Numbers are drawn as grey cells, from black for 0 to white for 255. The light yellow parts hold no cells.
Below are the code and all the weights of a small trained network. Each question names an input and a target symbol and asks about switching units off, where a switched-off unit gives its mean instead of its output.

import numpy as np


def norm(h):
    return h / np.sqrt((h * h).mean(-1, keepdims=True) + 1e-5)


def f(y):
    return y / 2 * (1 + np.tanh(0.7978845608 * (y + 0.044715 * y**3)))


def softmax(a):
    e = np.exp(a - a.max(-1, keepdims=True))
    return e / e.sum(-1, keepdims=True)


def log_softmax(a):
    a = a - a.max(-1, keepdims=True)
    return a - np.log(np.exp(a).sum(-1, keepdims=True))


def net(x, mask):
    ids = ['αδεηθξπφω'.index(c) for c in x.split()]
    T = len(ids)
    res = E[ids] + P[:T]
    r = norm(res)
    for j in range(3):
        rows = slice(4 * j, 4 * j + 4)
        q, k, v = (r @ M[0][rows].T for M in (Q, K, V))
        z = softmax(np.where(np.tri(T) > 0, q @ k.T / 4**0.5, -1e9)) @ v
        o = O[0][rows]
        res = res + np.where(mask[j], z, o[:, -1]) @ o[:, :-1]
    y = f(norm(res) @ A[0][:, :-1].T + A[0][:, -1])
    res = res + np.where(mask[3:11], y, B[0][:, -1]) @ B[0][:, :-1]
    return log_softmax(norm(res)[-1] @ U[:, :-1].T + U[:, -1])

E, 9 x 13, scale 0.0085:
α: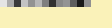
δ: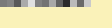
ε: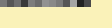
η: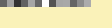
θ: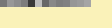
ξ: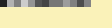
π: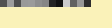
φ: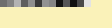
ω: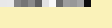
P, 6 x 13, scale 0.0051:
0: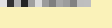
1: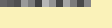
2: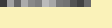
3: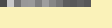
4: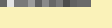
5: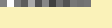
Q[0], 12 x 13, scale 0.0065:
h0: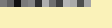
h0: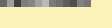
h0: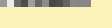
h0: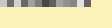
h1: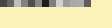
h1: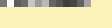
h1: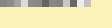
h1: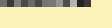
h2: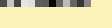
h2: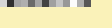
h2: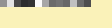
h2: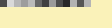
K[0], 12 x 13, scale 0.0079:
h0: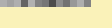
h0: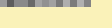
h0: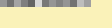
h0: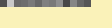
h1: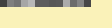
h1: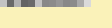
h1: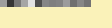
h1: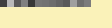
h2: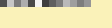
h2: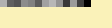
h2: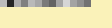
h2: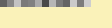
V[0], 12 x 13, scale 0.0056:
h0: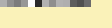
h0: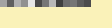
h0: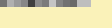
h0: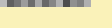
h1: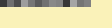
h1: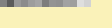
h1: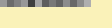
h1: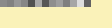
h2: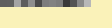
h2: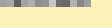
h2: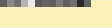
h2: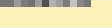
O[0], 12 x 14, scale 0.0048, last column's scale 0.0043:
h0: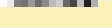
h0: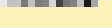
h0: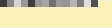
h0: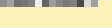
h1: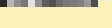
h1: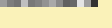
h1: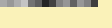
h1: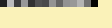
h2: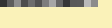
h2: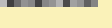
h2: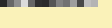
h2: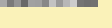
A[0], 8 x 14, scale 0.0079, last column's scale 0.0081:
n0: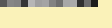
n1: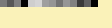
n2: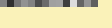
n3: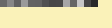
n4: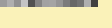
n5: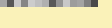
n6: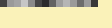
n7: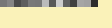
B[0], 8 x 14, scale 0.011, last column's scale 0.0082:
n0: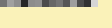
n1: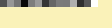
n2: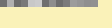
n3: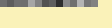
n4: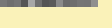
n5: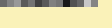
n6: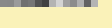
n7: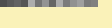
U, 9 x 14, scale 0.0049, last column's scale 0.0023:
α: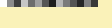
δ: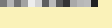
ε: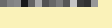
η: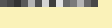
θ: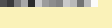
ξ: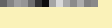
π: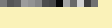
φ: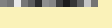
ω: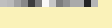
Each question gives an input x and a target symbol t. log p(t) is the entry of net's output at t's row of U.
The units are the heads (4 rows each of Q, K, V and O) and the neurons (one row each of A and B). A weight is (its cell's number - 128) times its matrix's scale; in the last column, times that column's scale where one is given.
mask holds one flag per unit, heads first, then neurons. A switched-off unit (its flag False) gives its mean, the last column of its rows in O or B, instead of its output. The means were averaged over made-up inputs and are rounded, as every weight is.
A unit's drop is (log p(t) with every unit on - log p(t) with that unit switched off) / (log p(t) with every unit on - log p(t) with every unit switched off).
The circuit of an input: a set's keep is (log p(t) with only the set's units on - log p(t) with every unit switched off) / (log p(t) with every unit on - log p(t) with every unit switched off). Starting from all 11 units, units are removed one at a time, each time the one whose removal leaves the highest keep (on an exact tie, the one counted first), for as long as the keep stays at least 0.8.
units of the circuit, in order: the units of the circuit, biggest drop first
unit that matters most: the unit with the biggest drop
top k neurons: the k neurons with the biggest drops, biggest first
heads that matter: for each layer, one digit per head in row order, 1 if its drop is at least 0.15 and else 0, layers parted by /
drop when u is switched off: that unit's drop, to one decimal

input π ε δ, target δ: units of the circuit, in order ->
(n2 n1)
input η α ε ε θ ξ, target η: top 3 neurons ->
(n7 n1 n0)
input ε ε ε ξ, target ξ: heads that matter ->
001
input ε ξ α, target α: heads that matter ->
000
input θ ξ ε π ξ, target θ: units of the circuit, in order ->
(h0 n1)
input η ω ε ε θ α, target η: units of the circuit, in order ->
(h0 n7 h1 n1)
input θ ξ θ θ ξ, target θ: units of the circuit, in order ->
(h0)
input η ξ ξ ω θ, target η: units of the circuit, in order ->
(n7 h0 n1 h2)
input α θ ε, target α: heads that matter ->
110
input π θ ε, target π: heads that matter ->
010
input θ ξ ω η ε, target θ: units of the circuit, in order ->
(h0 h1 n1)
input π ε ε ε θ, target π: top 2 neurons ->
(n3 n1)
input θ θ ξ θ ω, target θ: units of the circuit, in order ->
(h0 h1)
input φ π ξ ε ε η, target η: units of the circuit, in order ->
(n7 n1)
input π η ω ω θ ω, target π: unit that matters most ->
h1
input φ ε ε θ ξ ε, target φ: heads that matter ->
011
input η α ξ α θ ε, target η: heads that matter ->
111
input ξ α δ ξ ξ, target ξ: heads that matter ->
000
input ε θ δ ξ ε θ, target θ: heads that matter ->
100
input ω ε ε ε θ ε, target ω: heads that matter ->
111
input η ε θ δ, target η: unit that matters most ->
h0
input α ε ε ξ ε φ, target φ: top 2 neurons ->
(n1 n0)
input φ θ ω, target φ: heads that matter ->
110
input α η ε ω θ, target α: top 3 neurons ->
(n1 n0 n6)
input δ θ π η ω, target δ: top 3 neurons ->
(n2 n1 n0)
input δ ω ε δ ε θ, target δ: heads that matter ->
001
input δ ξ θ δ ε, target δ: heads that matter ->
011
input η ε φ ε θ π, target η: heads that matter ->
111
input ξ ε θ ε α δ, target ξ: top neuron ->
(n6)
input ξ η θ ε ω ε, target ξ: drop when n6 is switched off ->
0.3
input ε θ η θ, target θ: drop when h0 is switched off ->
0.9
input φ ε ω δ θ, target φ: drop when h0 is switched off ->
0.1
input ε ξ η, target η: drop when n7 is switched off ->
0.4
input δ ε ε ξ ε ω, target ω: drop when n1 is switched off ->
0.2
